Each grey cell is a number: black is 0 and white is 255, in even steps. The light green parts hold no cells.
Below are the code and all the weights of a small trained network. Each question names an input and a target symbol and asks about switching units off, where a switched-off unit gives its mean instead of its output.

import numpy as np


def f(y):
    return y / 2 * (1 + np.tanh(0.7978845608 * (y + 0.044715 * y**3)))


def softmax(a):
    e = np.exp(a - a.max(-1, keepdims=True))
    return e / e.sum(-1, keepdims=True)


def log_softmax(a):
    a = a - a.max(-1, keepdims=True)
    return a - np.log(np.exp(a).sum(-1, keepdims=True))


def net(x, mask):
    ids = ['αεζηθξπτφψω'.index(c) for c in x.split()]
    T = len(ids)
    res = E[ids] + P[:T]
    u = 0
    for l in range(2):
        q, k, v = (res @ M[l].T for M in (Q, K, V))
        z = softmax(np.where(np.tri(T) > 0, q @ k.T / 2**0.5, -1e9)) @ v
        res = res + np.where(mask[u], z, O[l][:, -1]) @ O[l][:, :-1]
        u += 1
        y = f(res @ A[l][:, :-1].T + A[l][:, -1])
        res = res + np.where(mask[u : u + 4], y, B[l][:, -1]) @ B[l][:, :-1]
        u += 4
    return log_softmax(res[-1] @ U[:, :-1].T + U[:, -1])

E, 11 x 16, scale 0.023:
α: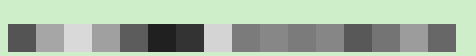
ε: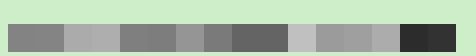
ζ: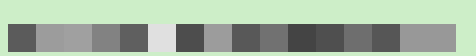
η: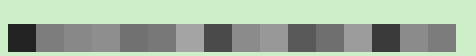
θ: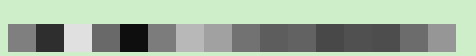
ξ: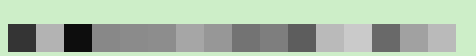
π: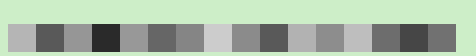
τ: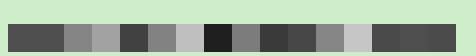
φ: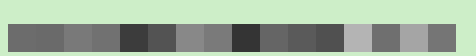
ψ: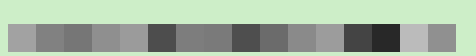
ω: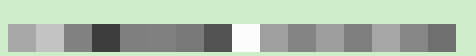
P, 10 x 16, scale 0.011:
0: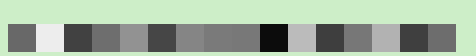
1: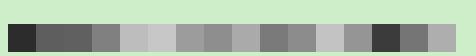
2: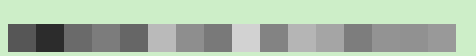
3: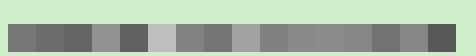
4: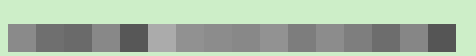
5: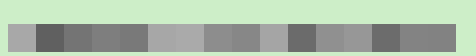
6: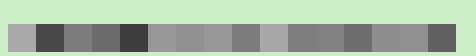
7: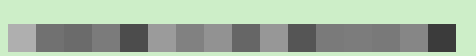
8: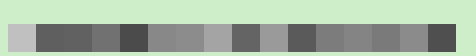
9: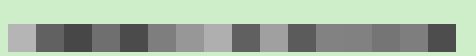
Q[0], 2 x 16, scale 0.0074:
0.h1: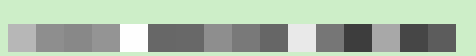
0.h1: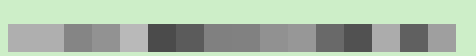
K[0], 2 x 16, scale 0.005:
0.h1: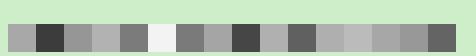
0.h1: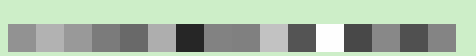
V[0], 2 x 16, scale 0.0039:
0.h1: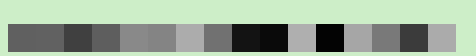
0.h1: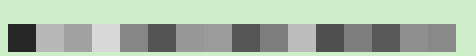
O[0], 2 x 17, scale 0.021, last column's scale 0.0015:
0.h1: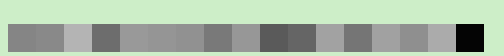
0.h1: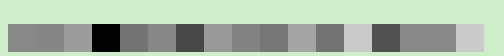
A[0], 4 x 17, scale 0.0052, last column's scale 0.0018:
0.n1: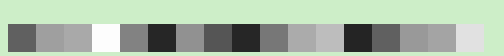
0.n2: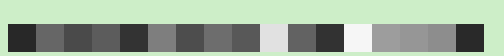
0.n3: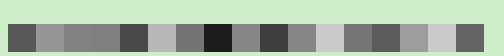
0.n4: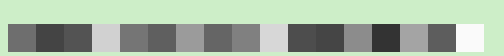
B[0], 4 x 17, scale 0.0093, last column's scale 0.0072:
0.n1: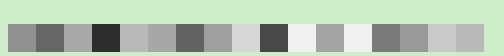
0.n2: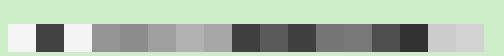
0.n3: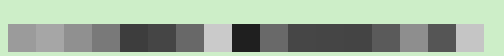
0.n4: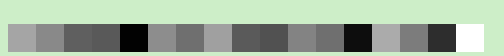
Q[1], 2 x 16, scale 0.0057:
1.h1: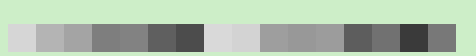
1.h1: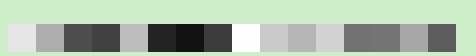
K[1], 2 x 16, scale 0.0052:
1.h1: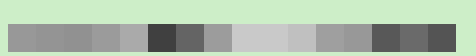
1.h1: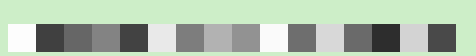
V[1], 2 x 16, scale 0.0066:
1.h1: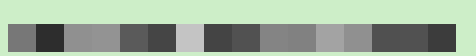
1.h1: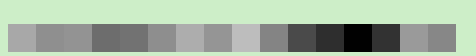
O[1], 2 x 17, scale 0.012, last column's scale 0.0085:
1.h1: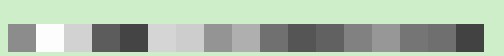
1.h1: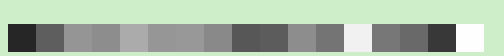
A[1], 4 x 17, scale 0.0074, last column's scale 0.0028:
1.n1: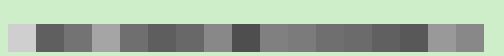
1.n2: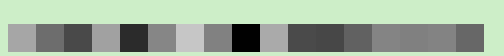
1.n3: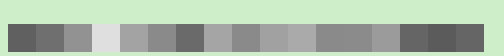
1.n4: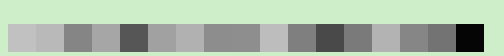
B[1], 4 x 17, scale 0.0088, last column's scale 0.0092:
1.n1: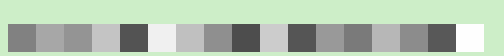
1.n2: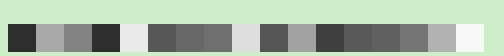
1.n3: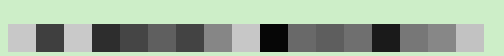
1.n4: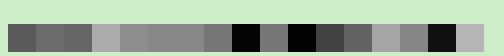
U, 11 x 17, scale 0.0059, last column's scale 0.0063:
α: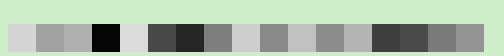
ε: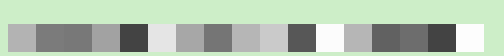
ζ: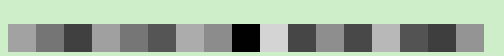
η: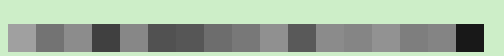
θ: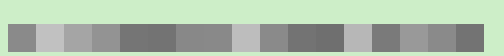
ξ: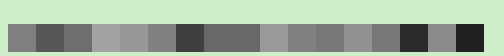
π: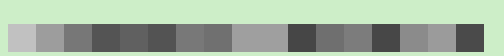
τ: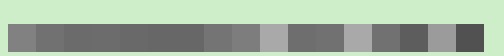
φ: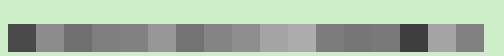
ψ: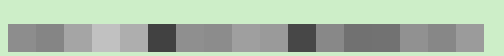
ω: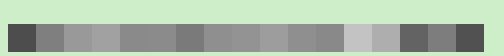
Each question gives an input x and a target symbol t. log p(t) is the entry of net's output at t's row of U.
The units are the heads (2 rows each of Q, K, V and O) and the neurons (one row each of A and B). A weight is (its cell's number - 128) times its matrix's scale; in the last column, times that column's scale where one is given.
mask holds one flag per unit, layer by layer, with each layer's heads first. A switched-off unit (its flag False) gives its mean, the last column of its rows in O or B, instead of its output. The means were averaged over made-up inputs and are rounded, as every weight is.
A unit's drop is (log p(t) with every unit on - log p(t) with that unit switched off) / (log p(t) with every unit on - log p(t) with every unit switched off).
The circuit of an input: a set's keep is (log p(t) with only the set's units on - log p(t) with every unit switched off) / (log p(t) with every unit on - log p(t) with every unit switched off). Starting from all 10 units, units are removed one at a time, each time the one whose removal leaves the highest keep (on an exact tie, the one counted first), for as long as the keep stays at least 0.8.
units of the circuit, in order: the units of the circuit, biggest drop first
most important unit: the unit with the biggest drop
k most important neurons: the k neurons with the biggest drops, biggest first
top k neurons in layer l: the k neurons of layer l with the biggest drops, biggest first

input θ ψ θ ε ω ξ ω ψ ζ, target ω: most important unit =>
1.h1
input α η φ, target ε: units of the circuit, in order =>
1.n1, 0.h1, 0.n2
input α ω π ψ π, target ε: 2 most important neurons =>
1.n2, 0.n1
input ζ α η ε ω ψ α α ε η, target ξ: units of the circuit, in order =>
1.h1, 0.h1
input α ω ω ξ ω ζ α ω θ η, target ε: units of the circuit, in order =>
1.n1, 0.h1, 0.n2
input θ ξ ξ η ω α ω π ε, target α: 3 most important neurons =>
1.n1, 1.n3, 0.n4
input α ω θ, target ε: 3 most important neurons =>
1.n1, 0.n4, 0.n2
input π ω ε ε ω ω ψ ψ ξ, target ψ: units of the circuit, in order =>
0.h1, 0.n3, 0.n4
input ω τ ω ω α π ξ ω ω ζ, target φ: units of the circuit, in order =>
1.n2, 0.h1, 1.n1
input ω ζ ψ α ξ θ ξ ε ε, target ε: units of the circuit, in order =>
1.n2, 0.n3, 0.n4
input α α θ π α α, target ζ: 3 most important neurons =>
1.n1, 0.n2, 0.n1
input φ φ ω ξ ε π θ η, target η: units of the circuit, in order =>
0.h1, 0.n3
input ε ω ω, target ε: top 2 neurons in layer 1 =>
1.n2, 1.n3
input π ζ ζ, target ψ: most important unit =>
0.h1
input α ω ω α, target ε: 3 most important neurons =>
1.n1, 0.n1, 0.n2
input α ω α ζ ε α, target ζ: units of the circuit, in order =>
0.h1, 1.n1, 0.n2
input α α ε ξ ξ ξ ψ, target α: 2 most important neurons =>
0.n2, 1.n1
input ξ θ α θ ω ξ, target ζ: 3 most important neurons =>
1.n1, 0.n3, 1.n3
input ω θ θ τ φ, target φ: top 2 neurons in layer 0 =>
0.n4, 0.n2
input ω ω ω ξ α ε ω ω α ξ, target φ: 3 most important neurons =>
1.n2, 0.n4, 1.n1
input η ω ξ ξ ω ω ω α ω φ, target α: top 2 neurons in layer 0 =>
0.n1, 0.n3
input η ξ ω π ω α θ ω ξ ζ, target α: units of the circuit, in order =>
0.h1
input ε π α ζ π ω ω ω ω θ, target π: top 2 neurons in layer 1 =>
1.n2, 1.n1
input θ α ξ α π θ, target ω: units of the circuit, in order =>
1.h1, 0.h1
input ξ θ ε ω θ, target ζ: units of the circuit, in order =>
1.h1, 1.n1
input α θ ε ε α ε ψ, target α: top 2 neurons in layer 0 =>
0.n2, 0.n1
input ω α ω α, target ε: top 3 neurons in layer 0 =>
0.n1, 0.n2, 0.n3
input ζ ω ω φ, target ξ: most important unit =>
1.h1
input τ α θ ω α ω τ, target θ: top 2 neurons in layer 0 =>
0.n3, 0.n1
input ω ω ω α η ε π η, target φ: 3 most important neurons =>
1.n2, 0.n4, 1.n1
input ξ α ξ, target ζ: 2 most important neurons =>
0.n3, 1.n1
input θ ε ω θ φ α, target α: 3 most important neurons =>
0.n1, 1.n3, 1.n4
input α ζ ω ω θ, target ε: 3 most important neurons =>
1.n1, 0.n4, 0.n3
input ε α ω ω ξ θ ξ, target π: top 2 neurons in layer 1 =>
1.n2, 1.n1
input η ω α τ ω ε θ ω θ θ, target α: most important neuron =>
1.n1
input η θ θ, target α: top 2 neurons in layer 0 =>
0.n4, 0.n2
